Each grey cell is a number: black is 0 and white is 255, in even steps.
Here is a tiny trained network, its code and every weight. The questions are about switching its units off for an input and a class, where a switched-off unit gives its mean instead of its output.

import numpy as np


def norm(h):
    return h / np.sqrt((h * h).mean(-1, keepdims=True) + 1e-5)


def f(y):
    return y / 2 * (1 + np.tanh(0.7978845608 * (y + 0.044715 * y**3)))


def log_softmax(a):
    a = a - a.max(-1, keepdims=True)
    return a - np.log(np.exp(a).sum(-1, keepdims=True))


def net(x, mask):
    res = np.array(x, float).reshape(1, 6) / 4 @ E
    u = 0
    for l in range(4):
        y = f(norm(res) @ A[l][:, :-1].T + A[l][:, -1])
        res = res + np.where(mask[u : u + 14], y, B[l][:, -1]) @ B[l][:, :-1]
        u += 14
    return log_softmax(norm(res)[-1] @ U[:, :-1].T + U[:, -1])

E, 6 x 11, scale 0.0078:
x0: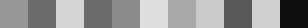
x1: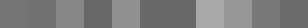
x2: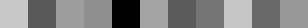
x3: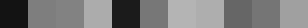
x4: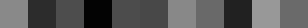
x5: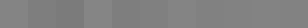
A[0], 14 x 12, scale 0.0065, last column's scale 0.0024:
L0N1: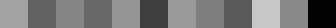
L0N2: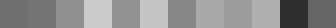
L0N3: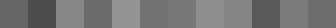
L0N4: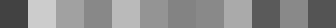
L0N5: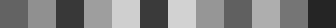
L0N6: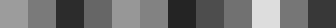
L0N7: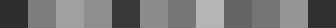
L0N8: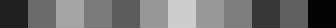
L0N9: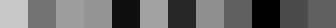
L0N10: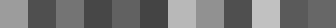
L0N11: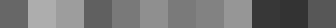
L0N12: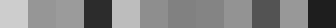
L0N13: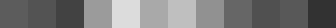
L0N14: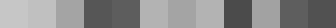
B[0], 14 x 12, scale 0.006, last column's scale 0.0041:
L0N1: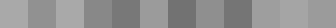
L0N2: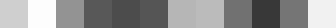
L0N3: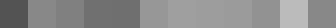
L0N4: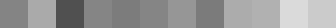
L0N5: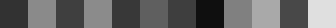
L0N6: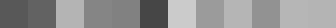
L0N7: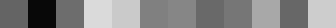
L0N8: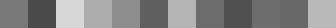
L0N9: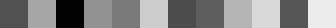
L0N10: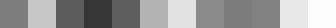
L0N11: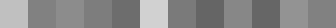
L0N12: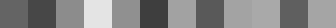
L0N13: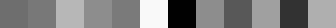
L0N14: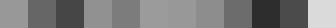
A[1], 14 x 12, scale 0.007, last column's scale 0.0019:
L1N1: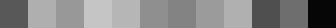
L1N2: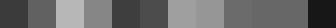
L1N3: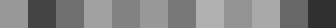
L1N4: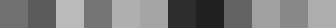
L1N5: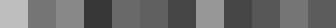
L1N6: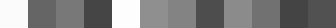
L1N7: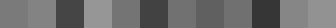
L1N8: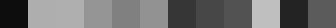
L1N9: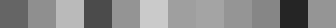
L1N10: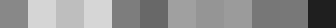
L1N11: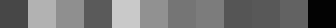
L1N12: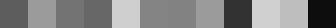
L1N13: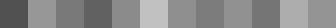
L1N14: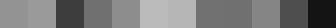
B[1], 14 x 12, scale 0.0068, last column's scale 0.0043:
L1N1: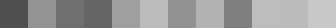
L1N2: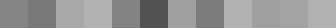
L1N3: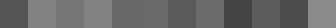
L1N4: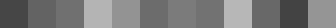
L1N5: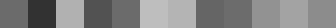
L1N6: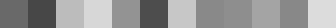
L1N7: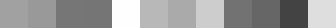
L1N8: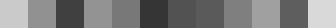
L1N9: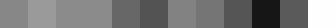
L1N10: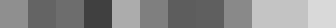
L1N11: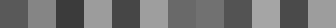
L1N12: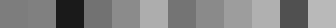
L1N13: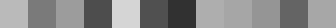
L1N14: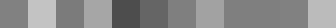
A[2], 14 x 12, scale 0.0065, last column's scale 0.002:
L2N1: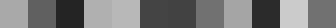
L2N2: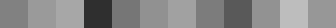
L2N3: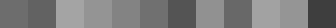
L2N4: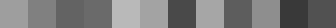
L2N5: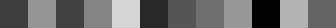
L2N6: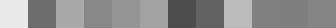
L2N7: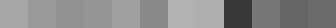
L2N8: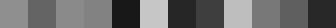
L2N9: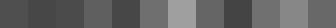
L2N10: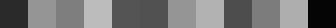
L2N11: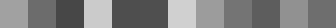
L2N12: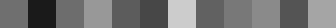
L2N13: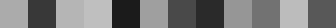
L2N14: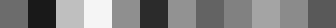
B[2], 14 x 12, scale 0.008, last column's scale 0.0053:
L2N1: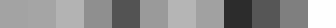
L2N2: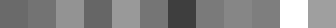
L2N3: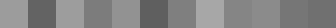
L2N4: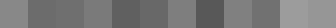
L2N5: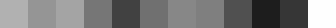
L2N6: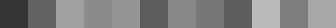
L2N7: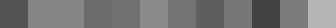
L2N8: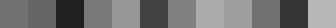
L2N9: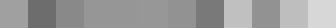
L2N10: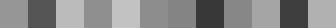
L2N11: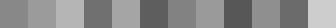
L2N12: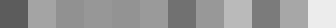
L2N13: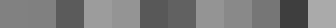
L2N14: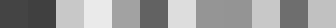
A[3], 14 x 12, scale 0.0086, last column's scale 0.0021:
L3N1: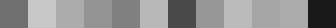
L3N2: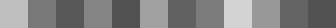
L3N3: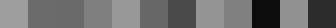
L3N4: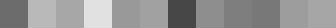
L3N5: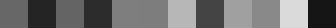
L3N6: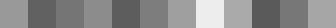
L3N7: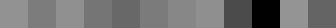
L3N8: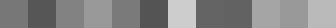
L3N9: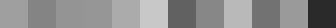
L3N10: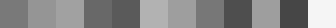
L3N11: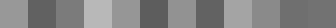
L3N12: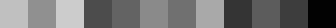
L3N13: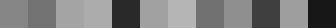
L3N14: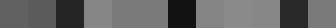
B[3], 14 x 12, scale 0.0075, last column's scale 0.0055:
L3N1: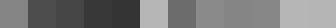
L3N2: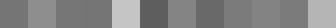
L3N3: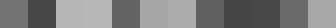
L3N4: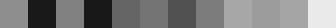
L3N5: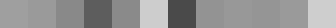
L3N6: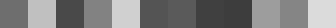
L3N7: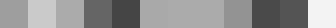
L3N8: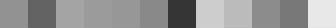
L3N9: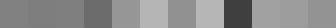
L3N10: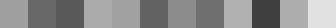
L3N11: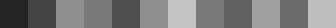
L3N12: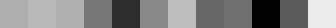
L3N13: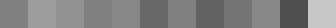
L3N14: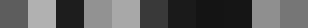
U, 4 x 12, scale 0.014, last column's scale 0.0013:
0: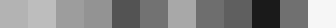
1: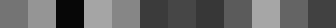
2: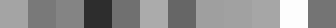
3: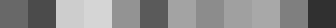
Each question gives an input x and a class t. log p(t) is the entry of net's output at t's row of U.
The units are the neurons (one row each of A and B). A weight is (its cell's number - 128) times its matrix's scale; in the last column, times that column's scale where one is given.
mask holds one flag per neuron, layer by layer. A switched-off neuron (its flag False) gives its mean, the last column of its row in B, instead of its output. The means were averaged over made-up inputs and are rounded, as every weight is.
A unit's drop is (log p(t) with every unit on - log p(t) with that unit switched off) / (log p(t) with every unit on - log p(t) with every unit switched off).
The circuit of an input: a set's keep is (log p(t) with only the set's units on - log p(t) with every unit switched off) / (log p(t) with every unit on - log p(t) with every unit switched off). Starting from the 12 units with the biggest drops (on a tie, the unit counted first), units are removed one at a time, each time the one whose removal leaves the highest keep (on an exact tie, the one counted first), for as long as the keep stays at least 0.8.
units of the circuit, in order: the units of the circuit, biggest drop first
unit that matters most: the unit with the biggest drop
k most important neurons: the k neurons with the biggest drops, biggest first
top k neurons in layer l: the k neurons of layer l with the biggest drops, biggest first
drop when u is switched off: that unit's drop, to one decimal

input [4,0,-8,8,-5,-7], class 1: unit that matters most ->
L1N8
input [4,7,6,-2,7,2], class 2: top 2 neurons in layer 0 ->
L0N10; L0N5
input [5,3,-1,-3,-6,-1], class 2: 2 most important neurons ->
L1N10; L2N5
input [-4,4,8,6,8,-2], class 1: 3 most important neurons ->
L0N9; L2N13; L2N8
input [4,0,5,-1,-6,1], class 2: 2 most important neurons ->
L0N2; L0N5
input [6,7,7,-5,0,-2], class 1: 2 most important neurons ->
L0N9; L2N8
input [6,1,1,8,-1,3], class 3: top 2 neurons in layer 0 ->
L0N7; L0N8
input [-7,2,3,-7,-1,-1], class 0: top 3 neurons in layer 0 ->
L0N7; L0N13; L0N8
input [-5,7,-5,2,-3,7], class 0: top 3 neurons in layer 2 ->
L2N5; L2N1; L2N8
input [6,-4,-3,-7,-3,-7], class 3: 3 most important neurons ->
L1N6; L0N12; L0N10
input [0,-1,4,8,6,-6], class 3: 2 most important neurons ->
L0N7; L0N8
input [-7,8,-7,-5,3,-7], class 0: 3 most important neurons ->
L2N5; L2N1; L0N9
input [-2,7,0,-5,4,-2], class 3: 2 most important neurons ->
L0N12; L2N14
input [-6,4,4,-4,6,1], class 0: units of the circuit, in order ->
L2N1
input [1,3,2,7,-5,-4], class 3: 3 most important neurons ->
L0N7; L0N8; L2N14
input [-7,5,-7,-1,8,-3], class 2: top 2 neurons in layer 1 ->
L1N9; L1N5
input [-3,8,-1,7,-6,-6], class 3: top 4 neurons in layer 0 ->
L0N7; L0N8; L0N10; L0N9
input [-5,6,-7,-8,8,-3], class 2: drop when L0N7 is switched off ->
0.1
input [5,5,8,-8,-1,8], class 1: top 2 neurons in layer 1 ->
L1N3; L1N2
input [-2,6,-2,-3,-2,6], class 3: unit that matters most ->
L0N10
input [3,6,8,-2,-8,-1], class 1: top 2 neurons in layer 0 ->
L0N9; L0N10
